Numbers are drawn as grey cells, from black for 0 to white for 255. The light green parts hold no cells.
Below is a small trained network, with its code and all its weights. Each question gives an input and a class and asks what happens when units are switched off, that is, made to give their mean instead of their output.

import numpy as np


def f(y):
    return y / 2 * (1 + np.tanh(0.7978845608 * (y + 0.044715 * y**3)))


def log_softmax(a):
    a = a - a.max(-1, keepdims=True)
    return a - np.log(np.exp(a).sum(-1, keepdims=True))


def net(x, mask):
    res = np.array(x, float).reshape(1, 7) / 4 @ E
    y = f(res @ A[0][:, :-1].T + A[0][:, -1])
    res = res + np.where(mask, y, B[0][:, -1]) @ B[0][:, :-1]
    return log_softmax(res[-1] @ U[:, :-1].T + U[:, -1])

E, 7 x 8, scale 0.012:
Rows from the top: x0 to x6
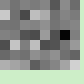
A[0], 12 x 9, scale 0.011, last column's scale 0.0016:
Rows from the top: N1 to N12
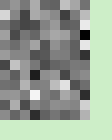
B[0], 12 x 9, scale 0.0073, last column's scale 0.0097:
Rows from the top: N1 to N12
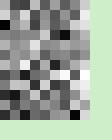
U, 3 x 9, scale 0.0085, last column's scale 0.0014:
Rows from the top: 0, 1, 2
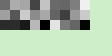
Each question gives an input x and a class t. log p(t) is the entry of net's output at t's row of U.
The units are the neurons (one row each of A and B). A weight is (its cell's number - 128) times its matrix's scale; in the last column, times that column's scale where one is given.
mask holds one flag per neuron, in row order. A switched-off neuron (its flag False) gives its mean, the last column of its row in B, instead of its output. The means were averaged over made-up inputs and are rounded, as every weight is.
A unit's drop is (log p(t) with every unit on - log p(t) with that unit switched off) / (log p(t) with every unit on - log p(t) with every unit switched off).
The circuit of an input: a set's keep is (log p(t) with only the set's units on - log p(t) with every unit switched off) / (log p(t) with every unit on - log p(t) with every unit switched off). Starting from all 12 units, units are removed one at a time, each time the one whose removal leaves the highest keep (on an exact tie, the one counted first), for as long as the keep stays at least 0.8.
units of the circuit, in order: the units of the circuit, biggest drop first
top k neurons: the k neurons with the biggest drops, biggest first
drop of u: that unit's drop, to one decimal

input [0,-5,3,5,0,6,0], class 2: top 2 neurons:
N9, N8
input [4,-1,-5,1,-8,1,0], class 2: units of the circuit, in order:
N8
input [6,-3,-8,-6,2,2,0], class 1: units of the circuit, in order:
N8, N12
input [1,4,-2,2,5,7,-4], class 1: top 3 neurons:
N8, N12, N2
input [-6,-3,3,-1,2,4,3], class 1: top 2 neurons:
N8, N12
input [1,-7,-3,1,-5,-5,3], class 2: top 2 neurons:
N8, N12
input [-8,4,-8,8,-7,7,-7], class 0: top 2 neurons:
N2, N3
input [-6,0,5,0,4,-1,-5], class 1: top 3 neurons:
N8, N12, N7
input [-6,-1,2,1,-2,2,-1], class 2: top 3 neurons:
N9, N7, N2
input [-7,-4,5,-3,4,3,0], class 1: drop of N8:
0.2
